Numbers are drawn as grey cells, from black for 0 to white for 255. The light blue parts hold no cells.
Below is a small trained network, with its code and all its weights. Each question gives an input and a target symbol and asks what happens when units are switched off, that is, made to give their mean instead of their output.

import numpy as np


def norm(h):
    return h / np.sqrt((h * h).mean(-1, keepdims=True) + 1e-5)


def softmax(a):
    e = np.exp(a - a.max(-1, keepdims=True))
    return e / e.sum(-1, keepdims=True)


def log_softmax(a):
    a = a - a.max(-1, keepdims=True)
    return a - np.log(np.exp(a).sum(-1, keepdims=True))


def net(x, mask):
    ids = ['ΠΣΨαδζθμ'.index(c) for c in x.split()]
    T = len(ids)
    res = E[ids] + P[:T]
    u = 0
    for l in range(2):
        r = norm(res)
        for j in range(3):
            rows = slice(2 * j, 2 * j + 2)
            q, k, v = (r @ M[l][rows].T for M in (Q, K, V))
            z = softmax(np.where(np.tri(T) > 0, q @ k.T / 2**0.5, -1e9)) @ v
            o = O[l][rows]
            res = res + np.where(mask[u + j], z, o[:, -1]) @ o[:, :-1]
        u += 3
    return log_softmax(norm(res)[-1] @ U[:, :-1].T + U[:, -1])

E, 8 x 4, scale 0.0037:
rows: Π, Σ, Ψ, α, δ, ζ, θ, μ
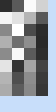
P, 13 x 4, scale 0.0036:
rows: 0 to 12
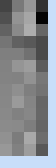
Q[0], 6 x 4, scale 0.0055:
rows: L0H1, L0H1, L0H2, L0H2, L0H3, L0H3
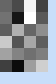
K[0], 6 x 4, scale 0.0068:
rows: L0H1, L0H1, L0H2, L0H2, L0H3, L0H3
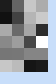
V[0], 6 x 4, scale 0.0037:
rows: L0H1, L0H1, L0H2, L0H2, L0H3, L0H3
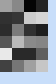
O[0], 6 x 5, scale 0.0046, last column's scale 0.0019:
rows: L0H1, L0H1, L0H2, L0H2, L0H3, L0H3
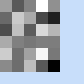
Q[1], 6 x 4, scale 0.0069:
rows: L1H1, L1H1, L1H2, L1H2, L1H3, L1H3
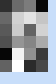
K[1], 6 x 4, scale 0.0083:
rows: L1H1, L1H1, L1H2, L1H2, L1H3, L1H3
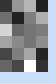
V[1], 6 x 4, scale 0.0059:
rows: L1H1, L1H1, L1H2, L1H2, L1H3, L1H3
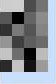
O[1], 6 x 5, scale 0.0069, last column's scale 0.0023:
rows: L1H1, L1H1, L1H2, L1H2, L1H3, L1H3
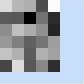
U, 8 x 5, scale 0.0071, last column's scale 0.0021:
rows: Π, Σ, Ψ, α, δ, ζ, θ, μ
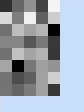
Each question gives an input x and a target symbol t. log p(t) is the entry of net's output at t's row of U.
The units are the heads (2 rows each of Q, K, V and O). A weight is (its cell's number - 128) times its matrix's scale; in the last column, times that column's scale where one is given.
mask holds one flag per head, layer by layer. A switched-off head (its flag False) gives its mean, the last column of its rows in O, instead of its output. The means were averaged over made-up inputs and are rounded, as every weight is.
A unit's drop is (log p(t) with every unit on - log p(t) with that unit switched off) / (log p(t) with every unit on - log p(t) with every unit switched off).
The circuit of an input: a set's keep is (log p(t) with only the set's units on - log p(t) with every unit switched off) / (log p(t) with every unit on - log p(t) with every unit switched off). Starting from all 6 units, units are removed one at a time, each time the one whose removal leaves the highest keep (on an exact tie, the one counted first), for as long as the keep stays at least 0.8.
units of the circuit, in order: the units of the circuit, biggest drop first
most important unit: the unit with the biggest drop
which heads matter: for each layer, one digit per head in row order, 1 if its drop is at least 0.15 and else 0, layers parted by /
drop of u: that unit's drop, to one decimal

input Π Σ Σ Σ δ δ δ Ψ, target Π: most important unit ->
L0H3
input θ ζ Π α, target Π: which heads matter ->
100 / 001
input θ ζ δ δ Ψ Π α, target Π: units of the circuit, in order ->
L0H1, L1H3
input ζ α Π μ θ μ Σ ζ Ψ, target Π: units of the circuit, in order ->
L0H3, L1H3
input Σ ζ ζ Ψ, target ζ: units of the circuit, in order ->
L0H1, L1H3
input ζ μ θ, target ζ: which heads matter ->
000 / 101
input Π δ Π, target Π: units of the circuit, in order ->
L1H3, L0H1
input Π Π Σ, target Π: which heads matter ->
000 / 001
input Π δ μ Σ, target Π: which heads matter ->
001 / 001
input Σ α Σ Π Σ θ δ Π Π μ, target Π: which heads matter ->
100 / 001
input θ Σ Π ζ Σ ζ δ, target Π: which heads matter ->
101 / 001
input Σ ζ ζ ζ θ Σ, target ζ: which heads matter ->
000 / 100
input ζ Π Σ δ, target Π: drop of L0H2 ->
0.0
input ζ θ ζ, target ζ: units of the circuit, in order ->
L1H1
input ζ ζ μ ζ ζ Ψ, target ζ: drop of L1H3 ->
0.3
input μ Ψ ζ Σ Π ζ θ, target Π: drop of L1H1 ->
-0.1
